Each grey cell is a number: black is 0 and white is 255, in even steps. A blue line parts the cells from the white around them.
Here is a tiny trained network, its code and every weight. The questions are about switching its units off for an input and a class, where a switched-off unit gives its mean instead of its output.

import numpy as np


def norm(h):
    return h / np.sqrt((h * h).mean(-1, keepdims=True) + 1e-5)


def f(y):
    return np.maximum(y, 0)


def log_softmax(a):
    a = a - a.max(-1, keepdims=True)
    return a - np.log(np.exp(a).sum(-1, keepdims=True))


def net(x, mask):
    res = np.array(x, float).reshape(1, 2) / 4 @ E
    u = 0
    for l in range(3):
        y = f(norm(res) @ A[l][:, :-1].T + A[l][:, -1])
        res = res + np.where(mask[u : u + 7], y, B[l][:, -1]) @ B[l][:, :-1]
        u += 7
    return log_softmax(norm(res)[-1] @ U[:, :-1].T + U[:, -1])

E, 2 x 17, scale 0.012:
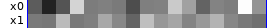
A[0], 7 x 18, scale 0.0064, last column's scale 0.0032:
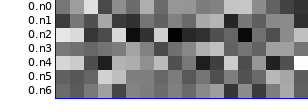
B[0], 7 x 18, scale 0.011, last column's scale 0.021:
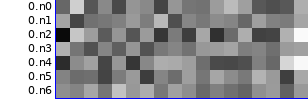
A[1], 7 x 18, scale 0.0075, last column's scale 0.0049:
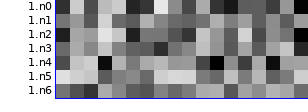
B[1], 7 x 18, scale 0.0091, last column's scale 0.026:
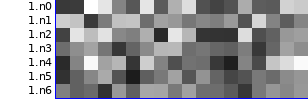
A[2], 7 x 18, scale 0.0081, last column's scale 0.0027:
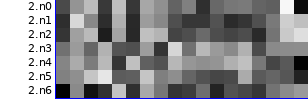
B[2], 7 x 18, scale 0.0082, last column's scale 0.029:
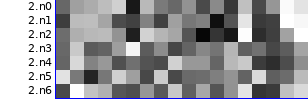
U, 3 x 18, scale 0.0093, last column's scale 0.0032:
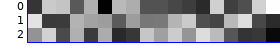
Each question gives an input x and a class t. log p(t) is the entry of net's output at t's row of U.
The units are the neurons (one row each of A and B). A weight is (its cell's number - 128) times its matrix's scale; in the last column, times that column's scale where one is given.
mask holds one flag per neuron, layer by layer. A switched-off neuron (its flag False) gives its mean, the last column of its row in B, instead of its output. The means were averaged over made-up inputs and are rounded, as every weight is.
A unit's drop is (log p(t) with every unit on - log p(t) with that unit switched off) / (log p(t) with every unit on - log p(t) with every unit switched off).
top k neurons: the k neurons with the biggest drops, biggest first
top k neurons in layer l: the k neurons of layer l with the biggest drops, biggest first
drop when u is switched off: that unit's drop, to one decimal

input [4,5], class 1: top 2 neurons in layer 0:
(0.n4 0.n2)
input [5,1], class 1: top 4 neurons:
(0.n2 0.n4 1.n4 2.n2)
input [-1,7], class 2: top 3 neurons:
(0.n4 1.n4 0.n0)
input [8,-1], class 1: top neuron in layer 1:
(1.n4)
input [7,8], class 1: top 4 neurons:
(0.n2 1.n4 0.n4 2.n2)
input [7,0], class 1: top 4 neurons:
(0.n2 1.n4 0.n4 2.n2)
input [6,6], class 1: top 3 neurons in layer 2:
(2.n2 2.n1 2.n6)
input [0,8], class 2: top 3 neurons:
(0.n4 1.n4 0.n2)
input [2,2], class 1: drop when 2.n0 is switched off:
0.1
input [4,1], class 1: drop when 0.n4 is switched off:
1.0
